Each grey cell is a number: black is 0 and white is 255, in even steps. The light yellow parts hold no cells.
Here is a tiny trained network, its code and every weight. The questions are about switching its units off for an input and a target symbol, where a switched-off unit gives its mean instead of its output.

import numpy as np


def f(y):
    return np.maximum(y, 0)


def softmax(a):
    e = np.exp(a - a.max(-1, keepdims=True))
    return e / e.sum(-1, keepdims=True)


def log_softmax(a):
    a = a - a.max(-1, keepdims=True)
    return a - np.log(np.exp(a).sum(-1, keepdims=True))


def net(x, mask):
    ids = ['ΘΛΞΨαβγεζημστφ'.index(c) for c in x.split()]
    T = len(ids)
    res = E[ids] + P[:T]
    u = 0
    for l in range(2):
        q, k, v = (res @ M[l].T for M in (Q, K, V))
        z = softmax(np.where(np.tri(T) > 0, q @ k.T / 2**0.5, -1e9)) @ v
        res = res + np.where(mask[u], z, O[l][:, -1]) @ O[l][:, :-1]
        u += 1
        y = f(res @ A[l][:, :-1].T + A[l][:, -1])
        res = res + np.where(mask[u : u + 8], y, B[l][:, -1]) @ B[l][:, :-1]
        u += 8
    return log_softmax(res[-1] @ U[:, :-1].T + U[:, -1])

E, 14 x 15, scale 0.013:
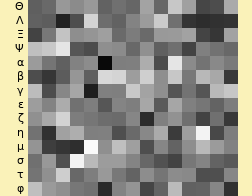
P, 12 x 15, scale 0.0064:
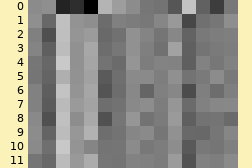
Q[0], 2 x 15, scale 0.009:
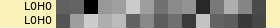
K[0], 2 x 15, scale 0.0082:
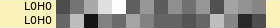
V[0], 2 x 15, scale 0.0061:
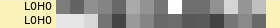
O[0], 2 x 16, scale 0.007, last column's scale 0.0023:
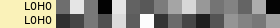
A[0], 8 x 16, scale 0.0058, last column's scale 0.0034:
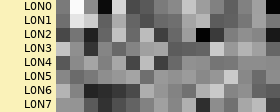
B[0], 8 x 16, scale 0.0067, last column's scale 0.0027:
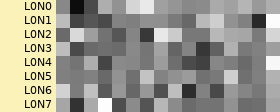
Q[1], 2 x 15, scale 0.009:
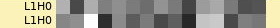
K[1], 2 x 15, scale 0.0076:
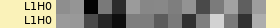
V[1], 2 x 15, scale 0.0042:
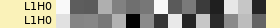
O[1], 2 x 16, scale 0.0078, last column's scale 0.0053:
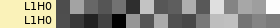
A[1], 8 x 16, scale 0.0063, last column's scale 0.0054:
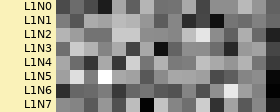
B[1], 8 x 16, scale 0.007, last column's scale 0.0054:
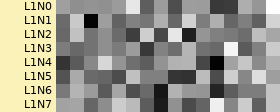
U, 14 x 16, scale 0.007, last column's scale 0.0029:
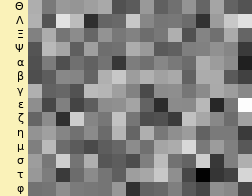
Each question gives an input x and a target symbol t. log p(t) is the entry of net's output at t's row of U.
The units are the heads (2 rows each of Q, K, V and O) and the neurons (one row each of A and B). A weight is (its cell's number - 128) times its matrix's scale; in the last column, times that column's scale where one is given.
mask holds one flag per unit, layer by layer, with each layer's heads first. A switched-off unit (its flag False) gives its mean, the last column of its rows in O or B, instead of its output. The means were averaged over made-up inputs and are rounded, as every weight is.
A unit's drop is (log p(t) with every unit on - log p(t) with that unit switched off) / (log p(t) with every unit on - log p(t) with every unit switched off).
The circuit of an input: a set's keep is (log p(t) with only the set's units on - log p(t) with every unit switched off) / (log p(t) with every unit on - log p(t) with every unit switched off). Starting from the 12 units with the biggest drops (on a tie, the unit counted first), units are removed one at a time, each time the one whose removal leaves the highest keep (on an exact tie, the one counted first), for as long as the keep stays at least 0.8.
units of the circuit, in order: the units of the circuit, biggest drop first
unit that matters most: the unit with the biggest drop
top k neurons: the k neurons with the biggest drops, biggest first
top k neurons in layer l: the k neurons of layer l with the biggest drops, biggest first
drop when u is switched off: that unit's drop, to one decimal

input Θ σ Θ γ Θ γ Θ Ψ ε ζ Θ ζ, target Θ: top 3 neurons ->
L1N7, L0N6, L0N1
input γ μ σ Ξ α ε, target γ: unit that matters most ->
L0H0
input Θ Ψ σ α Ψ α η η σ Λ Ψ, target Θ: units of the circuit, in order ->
L1H0, L1N7, L0H0
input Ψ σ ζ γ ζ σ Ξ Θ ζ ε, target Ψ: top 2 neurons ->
L0N2, L0N4
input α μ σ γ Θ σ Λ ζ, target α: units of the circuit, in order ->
L1H0, L0N6, L1N4
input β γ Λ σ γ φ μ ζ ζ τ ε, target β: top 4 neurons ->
L0N0, L1N4, L0N6, L0N1
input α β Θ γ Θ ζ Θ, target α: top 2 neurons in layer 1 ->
L1N4, L1N6
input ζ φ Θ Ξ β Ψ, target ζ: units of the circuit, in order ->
L0H0, L1N1
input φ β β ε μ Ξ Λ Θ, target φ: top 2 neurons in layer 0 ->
L0N6, L0N3
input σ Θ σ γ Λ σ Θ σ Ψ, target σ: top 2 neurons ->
L1N3, L0N3
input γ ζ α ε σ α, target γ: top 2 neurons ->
L1N0, L0N0
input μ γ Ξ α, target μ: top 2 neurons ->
L0N6, L0N3
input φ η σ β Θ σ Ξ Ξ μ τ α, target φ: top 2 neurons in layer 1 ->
L1N6, L1N0
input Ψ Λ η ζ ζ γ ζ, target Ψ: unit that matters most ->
L0H0
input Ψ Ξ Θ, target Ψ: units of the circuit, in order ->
L0H0, L0N2
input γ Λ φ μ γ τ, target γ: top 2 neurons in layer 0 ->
L0N0, L0N7
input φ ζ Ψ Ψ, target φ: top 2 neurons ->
L1N6, L0N6
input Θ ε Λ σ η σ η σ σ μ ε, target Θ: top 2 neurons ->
L1N7, L0N6
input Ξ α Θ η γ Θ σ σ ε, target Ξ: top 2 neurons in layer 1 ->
L1N5, L1N1
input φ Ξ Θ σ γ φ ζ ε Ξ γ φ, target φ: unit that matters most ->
L1H0
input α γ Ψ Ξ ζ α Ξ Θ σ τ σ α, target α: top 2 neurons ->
L0N6, L1N4
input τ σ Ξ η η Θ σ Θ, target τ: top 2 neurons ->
L1N1, L0N4
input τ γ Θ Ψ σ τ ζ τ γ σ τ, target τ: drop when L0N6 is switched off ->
0.0
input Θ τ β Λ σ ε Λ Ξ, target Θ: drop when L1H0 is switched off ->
1.2
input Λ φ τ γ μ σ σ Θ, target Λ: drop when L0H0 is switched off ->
1.0
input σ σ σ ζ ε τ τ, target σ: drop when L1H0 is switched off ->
0.9
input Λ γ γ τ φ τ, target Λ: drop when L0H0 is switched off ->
1.1
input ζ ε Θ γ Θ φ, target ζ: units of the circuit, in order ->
L0H0
